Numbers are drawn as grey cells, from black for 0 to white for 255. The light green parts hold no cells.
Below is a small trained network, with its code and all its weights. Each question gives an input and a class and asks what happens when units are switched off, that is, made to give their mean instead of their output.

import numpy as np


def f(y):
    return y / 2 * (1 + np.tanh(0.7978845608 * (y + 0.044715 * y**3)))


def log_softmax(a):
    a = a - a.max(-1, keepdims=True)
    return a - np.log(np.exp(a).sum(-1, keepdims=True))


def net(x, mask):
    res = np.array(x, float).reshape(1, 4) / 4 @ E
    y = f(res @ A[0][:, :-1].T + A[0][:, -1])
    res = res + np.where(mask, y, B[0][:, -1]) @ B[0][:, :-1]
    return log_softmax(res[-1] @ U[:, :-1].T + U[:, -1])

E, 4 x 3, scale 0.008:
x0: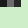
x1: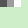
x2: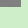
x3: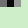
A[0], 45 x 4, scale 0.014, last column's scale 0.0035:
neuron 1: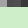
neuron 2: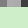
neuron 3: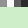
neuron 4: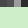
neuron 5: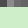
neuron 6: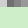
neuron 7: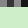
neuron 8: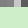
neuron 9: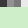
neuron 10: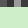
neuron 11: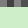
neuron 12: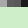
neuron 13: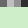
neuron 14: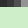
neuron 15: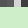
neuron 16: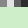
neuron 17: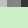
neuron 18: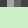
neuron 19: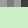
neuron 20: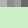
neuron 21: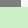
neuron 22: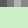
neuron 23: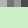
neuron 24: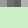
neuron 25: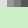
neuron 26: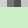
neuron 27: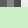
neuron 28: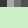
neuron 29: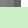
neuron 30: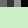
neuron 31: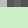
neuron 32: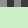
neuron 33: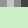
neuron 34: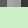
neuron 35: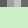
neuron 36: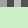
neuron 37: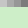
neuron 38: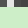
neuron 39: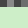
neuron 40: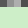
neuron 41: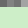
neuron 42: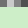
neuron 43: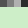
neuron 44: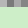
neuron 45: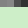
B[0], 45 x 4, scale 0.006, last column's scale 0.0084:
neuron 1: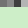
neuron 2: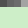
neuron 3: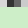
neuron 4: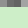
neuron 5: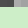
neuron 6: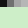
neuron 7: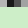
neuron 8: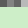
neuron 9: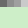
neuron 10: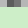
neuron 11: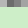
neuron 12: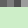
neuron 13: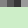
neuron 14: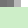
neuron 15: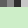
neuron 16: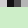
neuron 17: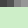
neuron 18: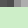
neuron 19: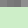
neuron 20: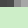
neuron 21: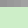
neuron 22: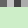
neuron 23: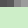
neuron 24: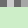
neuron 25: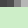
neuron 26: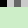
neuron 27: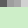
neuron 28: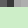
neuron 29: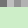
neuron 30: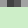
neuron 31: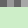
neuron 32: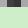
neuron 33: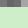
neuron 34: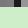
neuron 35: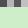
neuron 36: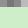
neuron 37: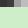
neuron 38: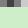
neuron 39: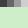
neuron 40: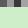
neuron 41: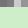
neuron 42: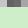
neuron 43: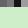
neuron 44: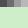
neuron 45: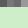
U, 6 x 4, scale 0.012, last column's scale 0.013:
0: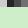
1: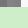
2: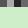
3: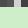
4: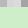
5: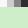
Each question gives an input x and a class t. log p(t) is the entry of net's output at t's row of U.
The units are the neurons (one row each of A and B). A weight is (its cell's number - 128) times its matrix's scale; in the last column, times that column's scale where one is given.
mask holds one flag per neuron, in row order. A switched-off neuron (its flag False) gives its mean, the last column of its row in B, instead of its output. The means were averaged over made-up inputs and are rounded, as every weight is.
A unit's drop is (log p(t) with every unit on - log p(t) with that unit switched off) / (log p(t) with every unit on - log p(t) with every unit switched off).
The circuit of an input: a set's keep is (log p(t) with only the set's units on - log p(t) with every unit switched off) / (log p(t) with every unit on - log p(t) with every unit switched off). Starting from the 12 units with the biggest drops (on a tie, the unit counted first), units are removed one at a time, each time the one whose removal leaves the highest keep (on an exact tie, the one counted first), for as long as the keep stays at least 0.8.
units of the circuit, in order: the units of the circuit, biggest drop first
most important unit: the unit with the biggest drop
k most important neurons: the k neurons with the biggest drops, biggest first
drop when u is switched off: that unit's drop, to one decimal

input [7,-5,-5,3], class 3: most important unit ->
neuron 14
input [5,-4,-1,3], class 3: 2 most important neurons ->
(neuron 14; neuron 39)
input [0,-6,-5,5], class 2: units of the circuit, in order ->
(neuron 26; neuron 1)
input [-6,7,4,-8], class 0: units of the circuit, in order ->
(neuron 3; neuron 16)
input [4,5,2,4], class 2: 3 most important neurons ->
(neuron 15; neuron 22; neuron 43)
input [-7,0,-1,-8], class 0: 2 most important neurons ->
(neuron 3; neuron 16)
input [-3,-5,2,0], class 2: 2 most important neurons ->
(neuron 26; neuron 14)
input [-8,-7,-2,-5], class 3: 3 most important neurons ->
(neuron 37; neuron 6; neuron 25)
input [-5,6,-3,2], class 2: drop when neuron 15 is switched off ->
0.2
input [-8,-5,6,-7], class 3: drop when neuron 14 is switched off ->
-0.1
